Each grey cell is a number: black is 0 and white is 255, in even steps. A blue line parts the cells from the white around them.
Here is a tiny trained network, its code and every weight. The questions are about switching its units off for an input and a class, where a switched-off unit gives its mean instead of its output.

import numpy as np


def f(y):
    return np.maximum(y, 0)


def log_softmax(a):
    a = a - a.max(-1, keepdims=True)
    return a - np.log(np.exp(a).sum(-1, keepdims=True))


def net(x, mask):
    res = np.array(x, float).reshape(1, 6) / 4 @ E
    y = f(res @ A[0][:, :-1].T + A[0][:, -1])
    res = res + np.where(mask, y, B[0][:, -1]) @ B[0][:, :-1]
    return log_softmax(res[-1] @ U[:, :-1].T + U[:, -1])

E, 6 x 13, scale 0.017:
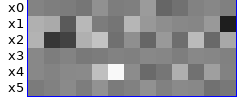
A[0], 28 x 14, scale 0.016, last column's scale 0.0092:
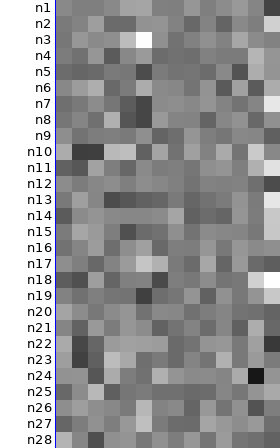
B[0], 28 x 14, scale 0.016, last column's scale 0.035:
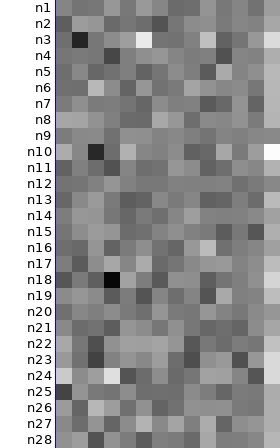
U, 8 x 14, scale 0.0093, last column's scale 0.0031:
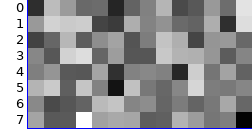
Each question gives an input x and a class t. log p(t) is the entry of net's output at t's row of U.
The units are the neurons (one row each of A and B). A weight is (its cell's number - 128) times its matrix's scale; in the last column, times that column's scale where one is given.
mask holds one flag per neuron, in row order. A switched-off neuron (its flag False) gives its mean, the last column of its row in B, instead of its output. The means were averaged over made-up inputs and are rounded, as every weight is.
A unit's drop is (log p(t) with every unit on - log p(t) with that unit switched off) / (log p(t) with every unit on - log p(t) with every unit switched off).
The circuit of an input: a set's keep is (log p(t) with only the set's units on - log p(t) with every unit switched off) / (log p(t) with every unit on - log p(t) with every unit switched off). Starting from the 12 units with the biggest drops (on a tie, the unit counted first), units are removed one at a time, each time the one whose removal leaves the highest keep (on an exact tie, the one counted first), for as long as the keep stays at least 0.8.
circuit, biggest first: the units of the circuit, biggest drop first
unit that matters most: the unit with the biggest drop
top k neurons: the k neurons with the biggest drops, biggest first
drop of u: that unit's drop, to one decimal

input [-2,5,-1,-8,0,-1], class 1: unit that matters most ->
n3
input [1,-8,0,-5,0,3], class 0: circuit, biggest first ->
(n3 n10)
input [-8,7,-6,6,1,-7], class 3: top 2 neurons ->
(n26 n6)
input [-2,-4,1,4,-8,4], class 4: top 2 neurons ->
(n5 n19)
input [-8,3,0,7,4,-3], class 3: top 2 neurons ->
(n10 n23)
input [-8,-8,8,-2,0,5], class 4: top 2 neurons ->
(n3 n5)
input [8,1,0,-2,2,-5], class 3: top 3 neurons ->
(n10 n18 n23)
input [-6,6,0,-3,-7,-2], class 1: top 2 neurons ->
(n10 n23)
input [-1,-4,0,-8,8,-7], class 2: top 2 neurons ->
(n10 n23)
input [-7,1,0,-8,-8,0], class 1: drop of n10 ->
0.3
